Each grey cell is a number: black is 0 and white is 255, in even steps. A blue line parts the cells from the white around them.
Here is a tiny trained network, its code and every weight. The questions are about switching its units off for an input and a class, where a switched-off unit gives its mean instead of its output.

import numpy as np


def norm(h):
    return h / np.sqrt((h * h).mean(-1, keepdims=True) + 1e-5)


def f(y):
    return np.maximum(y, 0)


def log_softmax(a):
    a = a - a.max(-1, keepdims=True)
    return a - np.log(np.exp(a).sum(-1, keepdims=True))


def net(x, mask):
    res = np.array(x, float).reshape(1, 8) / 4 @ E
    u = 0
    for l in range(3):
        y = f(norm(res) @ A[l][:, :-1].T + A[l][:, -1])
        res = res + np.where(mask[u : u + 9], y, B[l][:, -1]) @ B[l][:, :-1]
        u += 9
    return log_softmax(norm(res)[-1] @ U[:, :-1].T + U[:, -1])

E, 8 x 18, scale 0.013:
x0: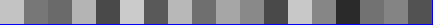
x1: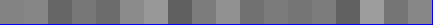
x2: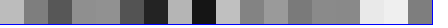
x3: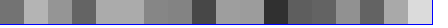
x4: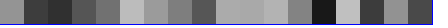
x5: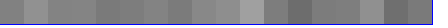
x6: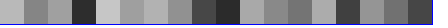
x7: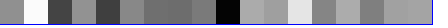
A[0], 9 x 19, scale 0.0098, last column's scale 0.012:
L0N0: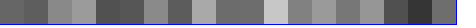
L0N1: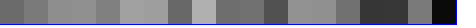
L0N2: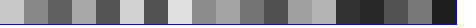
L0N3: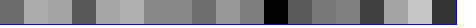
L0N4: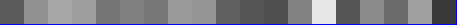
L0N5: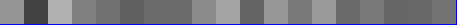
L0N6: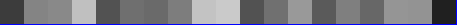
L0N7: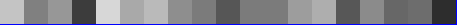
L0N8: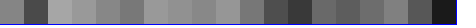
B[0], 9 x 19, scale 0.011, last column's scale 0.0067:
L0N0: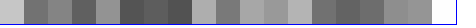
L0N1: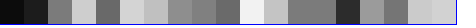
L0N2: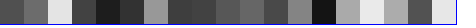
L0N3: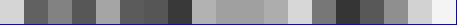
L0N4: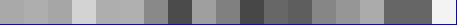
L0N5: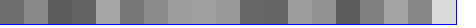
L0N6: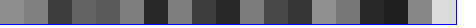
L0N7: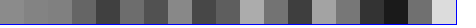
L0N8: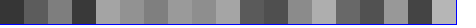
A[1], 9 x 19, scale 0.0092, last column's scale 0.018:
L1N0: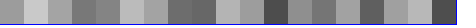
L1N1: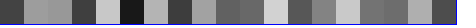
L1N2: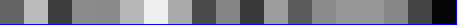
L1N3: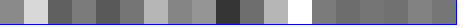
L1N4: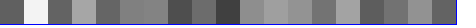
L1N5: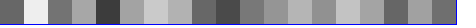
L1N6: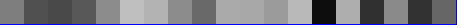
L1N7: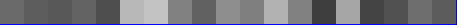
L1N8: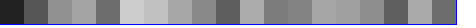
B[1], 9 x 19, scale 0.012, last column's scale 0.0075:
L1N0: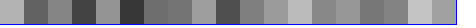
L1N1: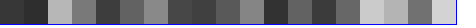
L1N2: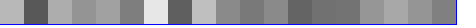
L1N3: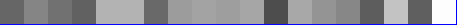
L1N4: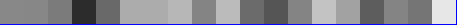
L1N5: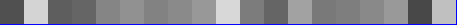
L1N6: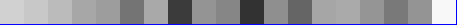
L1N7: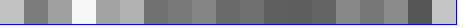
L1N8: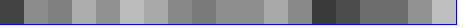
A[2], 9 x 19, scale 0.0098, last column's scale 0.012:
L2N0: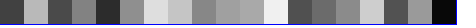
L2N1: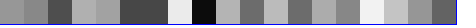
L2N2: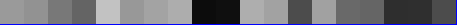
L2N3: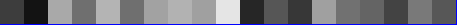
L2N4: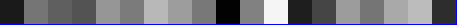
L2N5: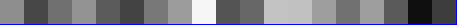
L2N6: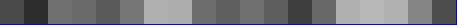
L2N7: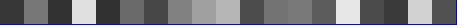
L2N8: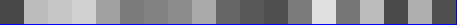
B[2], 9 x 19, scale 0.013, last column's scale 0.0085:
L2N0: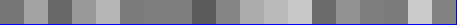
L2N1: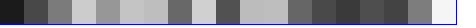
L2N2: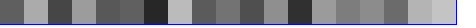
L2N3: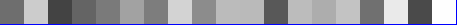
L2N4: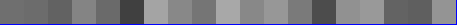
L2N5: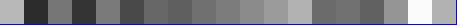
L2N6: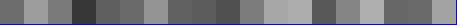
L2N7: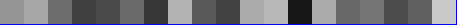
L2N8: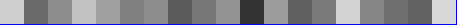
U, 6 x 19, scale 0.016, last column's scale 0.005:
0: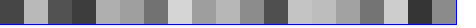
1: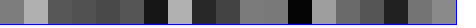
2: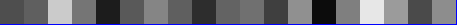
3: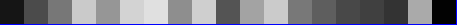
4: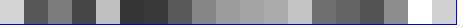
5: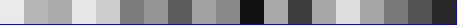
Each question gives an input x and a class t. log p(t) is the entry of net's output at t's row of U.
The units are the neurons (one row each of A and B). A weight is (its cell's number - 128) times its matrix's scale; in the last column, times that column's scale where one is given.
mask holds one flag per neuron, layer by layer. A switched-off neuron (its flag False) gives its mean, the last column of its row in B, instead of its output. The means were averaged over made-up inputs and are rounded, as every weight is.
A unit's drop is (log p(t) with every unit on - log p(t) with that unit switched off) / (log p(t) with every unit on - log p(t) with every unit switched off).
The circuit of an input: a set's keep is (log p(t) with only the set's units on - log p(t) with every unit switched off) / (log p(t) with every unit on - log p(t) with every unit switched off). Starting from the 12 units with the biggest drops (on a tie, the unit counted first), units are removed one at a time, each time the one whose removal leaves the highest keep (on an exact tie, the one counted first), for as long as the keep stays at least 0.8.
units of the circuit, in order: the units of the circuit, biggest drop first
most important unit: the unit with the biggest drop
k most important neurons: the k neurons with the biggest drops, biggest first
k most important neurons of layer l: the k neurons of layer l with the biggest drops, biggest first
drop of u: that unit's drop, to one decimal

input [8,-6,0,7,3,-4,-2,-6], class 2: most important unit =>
L0N2
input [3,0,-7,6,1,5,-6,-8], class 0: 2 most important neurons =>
(L2N3 L0N8)
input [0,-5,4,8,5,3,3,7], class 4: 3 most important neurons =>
(L1N0 L2N3 L0N3)
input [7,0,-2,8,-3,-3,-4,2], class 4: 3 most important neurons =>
(L0N3 L1N1 L1N0)
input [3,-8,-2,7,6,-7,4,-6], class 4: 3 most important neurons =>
(L0N3 L1N6 L1N4)
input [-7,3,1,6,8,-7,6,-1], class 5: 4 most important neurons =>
(L1N6 L0N2 L1N7 L0N6)
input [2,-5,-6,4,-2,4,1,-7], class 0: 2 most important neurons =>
(L2N3 L0N8)
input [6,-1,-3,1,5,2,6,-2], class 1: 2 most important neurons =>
(L0N7 L2N2)
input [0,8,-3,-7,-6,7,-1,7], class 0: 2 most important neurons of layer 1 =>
(L1N3 L1N4)
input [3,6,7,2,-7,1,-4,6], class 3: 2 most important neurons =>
(L2N1 L1N6)
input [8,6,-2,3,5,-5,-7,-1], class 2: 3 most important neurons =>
(L0N2 L0N7 L2N2)
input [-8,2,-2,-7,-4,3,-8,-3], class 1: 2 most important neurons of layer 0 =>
(L0N6 L0N2)
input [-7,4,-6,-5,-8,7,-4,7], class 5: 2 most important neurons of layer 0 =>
(L0N4 L0N2)
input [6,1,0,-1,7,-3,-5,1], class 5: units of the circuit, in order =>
(L1N6)
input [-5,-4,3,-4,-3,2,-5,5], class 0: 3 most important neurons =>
(L0N2 L1N3 L1N4)
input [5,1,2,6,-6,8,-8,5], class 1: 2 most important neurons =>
(L0N6 L2N7)
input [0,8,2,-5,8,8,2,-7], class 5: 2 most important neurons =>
(L1N6 L1N7)
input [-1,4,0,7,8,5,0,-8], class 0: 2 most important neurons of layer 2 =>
(L2N3 L2N8)
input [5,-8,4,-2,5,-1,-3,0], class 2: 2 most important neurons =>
(L0N2 L2N8)
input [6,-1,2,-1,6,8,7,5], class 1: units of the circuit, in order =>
(L2N2)
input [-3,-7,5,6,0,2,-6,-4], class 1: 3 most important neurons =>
(L2N7 L0N6 L0N0)
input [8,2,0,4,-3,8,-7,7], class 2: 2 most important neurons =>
(L0N2 L2N3)
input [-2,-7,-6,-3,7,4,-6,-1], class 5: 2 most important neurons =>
(L1N6 L1N7)
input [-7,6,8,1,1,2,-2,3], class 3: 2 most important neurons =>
(L2N1 L0N2)
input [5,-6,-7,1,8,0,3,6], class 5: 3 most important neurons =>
(L1N6 L1N7 L2N1)
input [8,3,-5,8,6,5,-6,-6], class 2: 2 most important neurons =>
(L0N2 L0N0)
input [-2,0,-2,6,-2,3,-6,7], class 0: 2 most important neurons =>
(L1N4 L1N3)
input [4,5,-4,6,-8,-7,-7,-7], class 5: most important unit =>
L0N4
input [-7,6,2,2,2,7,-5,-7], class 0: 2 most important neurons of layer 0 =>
(L0N2 L0N8)
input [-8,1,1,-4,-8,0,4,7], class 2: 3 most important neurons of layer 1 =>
(L1N1 L1N6 L1N7)
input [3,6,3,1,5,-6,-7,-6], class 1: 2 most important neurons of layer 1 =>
(L1N3 L1N4)
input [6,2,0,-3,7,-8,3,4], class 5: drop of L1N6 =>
1.0
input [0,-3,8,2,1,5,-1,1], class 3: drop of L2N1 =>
0.5
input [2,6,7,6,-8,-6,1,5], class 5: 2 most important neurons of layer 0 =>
(L0N4 L0N1)
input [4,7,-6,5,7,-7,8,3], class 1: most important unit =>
L0N7
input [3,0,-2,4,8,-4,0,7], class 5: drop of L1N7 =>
0.3
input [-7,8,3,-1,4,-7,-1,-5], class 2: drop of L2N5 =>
0.0
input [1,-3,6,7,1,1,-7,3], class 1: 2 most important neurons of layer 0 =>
(L0N6 L0N0)
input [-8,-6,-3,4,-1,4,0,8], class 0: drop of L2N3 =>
-0.1
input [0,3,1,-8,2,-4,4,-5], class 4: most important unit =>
L2N5
